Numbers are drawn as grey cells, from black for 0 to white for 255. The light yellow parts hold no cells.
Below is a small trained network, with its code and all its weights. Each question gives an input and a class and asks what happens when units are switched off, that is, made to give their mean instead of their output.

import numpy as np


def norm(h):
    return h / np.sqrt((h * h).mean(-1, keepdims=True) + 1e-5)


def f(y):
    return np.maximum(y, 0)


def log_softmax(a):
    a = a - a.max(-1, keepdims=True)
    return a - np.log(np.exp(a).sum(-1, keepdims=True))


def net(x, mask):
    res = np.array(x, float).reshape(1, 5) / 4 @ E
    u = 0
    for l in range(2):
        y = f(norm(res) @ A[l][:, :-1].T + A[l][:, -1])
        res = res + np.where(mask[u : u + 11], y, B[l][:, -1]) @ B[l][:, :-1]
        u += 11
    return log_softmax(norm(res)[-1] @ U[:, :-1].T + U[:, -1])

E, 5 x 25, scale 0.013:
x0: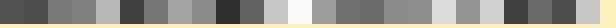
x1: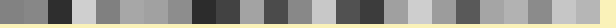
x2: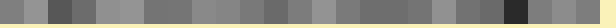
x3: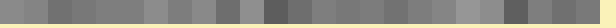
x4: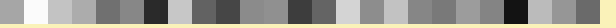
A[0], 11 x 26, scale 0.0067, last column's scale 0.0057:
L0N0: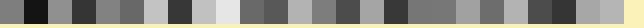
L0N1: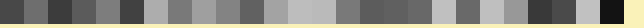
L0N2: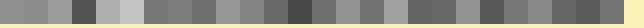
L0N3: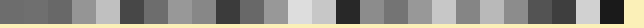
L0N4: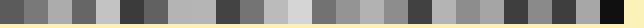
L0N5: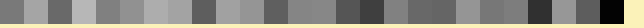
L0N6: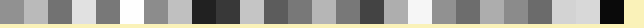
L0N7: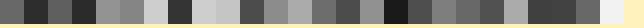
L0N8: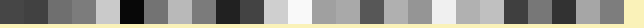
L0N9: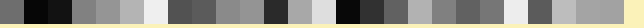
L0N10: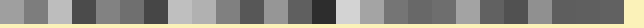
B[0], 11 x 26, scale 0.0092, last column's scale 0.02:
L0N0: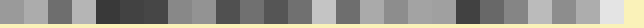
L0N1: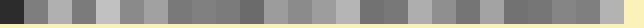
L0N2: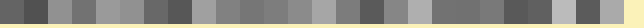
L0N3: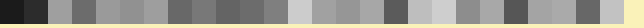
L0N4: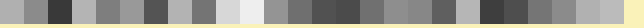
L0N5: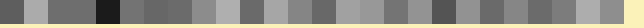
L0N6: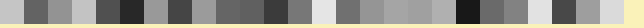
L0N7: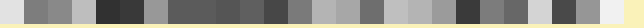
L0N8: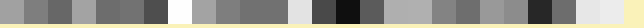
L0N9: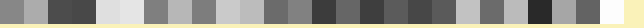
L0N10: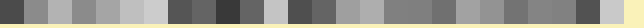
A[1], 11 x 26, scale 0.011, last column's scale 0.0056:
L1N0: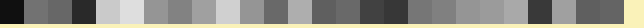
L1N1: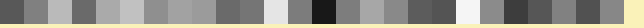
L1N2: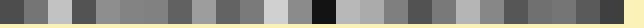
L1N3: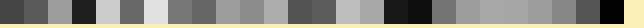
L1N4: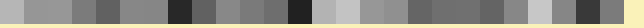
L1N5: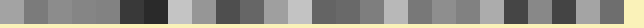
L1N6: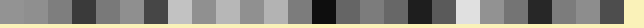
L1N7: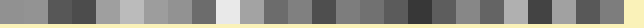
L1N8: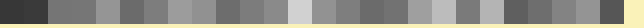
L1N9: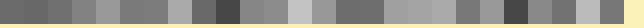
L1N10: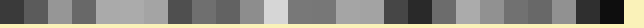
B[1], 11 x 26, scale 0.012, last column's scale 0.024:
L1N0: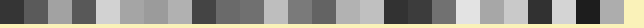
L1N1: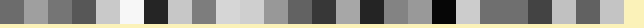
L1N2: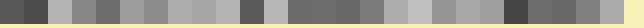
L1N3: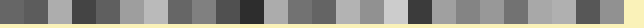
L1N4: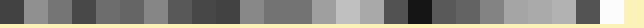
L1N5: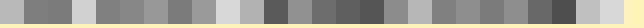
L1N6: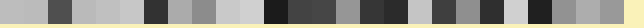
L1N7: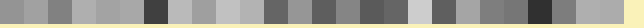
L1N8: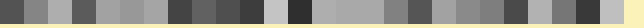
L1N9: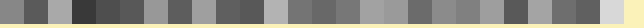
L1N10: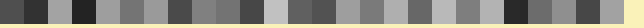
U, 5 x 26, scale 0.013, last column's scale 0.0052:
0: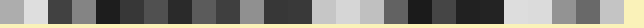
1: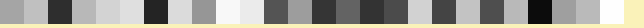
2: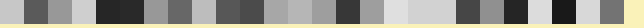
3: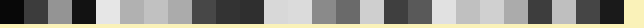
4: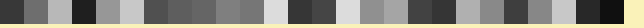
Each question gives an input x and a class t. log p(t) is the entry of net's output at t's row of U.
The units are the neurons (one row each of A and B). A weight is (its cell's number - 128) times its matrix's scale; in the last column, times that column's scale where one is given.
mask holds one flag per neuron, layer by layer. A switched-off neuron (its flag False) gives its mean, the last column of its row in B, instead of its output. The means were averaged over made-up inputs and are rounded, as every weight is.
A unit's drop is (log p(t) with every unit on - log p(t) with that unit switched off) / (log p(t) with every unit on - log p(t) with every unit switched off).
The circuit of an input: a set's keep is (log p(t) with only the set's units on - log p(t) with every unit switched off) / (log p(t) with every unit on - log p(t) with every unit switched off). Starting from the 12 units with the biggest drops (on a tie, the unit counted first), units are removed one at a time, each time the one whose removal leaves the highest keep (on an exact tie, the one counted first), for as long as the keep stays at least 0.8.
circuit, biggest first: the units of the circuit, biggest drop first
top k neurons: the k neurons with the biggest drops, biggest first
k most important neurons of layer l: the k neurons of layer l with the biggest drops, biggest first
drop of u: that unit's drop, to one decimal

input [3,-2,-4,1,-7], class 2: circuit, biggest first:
(L0N7)
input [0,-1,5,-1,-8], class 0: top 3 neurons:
(L0N7, L0N0, L0N8)
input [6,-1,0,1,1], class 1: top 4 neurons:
(L0N4, L0N8, L0N7, L0N6)
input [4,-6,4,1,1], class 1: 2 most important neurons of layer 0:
(L0N4, L0N6)
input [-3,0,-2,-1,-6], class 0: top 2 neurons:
(L0N7, L0N0)
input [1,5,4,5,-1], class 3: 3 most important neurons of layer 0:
(L0N9, L0N6, L0N3)
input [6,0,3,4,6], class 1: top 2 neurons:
(L0N7, L0N4)
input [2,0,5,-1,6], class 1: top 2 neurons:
(L0N7, L0N0)
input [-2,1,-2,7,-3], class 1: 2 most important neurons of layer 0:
(L0N9, L0N6)
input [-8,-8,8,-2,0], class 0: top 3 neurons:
(L0N9, L0N7, L1N4)
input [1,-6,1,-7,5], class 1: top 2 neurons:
(L0N4, L1N6)
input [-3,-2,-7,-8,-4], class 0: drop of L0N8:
0.1
